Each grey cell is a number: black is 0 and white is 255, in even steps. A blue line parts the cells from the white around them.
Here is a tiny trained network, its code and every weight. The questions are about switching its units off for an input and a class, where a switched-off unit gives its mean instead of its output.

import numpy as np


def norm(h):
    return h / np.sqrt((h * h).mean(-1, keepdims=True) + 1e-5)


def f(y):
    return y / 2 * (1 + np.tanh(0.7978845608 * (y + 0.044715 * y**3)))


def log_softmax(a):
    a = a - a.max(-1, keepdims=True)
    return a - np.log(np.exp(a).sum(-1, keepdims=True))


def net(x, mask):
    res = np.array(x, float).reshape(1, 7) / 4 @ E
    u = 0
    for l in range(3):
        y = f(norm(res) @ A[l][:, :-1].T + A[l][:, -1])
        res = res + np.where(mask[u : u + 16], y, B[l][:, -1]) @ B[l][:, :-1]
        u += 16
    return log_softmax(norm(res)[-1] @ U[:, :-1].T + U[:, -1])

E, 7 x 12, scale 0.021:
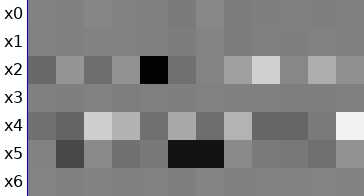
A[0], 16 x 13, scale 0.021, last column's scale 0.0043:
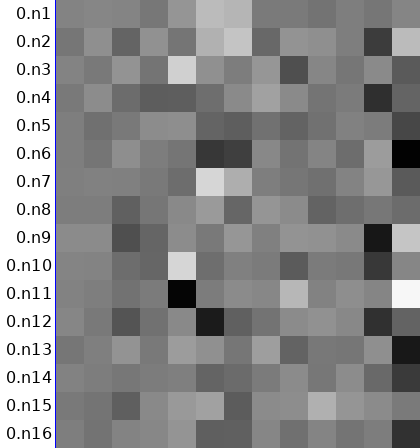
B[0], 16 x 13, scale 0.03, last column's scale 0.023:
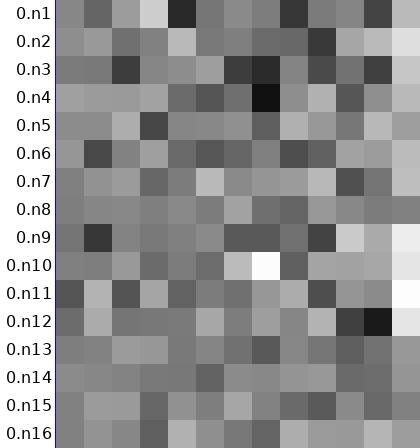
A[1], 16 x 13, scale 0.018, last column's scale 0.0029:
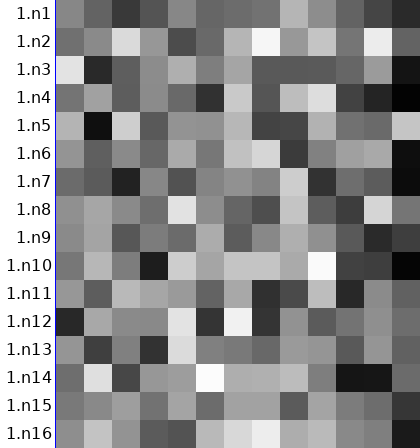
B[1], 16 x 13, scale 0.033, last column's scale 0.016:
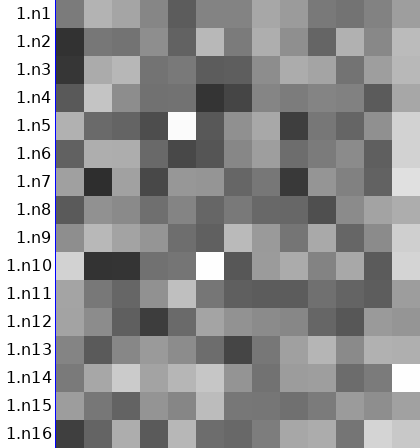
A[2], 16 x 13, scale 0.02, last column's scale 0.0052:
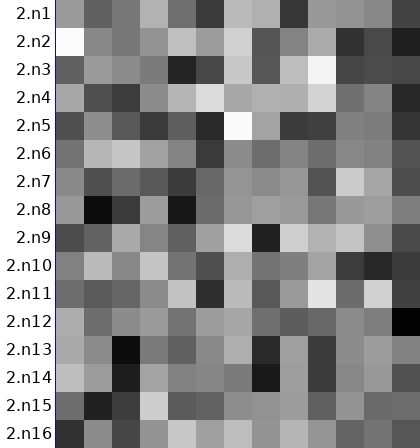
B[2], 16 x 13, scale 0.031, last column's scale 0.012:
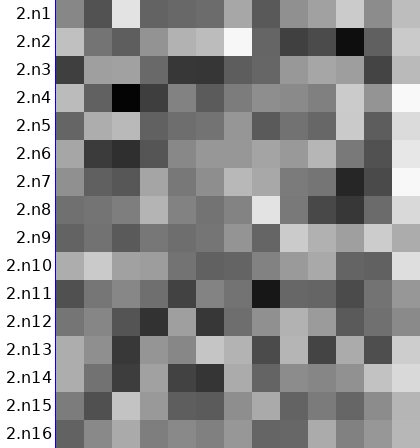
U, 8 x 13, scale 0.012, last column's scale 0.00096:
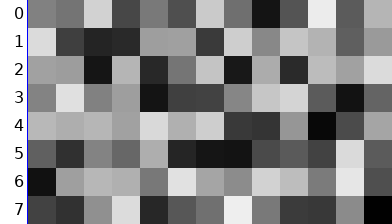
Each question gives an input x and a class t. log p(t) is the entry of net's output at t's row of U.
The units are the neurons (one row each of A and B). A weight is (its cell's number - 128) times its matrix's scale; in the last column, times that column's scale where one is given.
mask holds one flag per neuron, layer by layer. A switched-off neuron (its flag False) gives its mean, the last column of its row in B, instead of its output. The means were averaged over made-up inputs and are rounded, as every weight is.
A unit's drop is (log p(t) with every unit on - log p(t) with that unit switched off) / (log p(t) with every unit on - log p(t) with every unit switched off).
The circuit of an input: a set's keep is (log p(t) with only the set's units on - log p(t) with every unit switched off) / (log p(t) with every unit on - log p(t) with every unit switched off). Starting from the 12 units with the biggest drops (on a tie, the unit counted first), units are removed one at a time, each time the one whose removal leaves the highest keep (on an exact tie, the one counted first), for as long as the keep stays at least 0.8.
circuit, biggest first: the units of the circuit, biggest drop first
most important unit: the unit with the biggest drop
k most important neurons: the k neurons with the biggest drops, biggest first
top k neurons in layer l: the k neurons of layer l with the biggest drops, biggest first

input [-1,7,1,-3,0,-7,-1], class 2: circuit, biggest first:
[0.n10]
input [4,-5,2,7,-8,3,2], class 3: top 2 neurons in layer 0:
[0.n12; 0.n4]
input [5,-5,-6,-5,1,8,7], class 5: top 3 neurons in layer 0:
[0.n6; 0.n3; 0.n7]
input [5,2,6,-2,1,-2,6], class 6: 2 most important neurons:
[0.n9; 0.n6]
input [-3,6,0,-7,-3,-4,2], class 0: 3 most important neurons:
[0.n11; 0.n3; 0.n1]
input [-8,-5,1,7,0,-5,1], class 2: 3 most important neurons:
[0.n2; 0.n12; 0.n10]
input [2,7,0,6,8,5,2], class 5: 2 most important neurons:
[0.n10; 0.n11]
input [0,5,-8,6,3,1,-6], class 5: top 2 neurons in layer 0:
[0.n12; 0.n3]
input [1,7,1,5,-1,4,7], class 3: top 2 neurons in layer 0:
[0.n12; 0.n10]
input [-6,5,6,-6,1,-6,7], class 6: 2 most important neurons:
[0.n7; 0.n9]
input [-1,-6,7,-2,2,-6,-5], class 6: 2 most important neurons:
[0.n7; 0.n9]
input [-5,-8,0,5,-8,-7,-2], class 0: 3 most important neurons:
[0.n11; 0.n3; 0.n10]
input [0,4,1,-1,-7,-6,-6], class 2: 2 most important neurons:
[0.n2; 0.n4]
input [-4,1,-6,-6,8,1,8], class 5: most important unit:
0.n12
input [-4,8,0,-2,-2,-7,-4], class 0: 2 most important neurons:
[0.n11; 0.n3]
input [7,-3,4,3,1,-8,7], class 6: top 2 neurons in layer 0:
[0.n7; 0.n9]
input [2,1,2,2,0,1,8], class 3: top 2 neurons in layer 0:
[0.n9; 0.n10]
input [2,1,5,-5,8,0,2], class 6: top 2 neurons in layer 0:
[0.n9; 0.n2]
